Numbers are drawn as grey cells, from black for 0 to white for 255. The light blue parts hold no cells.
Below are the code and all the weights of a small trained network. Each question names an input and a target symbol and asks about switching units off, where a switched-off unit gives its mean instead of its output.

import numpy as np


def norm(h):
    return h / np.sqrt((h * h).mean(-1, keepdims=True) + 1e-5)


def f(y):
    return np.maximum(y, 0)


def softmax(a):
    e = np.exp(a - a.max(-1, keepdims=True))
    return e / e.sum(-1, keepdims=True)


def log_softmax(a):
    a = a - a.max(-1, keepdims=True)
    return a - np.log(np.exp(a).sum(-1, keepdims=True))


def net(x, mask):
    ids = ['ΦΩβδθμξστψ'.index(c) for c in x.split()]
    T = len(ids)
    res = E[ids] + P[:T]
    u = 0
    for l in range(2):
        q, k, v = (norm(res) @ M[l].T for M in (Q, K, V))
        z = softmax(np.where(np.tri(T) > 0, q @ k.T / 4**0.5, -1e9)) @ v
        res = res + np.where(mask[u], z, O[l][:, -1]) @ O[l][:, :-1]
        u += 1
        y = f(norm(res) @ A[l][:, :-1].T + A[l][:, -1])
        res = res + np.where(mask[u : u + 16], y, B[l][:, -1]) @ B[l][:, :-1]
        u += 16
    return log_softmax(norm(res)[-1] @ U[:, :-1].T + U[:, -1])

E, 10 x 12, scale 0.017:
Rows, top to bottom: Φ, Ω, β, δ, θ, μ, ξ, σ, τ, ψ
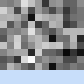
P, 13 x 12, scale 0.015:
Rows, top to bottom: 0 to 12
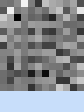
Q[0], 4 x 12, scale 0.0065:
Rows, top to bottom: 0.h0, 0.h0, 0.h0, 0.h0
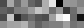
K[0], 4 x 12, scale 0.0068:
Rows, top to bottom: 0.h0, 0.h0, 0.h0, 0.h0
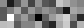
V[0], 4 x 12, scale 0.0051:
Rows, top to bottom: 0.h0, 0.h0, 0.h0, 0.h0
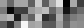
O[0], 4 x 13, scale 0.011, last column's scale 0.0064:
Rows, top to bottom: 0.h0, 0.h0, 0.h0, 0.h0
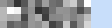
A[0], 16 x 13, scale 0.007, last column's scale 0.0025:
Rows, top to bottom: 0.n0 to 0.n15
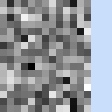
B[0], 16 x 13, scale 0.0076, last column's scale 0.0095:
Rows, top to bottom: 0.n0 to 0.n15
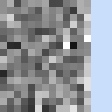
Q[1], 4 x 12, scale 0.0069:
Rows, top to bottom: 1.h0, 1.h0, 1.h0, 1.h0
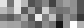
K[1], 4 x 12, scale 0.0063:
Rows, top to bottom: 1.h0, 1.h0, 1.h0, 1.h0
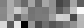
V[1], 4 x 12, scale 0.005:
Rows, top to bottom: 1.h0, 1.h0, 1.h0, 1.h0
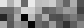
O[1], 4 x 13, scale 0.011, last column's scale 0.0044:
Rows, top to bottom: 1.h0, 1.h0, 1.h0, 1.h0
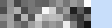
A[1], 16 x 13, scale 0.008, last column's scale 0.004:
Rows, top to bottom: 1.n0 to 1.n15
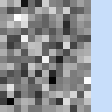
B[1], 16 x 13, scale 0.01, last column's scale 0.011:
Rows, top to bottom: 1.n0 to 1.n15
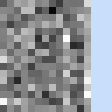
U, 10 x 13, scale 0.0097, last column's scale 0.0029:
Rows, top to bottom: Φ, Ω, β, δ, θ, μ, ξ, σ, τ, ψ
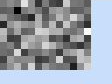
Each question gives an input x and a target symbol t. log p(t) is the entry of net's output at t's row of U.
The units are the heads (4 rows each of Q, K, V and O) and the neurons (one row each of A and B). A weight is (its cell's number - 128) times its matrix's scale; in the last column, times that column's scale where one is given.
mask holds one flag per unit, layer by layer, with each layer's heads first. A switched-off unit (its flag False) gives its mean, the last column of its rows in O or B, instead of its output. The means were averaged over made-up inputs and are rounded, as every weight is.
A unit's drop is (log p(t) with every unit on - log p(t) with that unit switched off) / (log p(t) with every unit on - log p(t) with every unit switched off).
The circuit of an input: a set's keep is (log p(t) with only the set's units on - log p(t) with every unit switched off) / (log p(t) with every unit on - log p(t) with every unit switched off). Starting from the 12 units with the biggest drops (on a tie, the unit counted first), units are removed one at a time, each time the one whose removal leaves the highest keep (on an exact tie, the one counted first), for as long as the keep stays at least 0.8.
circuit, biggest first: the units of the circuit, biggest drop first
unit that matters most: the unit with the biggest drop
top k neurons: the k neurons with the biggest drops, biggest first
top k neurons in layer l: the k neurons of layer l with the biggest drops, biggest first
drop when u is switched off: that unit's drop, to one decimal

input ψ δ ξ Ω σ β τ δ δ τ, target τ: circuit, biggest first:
0.h0, 0.n11, 1.n2
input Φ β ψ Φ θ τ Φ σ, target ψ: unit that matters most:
0.h0
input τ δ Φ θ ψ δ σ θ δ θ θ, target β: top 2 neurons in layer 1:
1.n6, 1.n12
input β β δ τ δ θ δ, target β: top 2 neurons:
0.n13, 0.n14
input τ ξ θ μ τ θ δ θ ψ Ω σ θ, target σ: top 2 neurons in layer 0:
0.n11, 0.n9
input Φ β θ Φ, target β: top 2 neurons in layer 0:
0.n9, 0.n2
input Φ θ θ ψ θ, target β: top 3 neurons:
0.n2, 0.n8, 0.n3
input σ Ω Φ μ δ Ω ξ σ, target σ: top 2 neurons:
0.n11, 0.n2
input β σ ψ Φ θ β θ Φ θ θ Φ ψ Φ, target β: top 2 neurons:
0.n2, 0.n15
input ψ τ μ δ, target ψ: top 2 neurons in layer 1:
1.n0, 1.n11
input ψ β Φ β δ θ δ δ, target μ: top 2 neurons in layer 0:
0.n0, 0.n15
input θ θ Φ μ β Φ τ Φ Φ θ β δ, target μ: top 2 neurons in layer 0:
0.n0, 0.n11
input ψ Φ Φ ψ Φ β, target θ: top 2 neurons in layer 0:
0.n11, 0.n1
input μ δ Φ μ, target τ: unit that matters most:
0.n11
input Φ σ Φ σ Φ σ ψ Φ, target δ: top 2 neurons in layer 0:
0.n5, 0.n11
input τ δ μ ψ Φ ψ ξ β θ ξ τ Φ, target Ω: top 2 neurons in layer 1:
1.n13, 1.n12
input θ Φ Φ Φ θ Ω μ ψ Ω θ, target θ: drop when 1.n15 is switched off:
0.0
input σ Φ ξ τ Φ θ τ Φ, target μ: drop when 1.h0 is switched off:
0.1
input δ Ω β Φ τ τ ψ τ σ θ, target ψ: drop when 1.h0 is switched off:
0.1
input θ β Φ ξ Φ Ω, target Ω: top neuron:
0.n12
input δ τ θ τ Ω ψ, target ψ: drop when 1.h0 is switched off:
0.1
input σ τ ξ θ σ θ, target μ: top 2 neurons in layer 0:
0.n3, 0.n4
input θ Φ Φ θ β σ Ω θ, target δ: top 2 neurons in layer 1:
1.n11, 1.n12
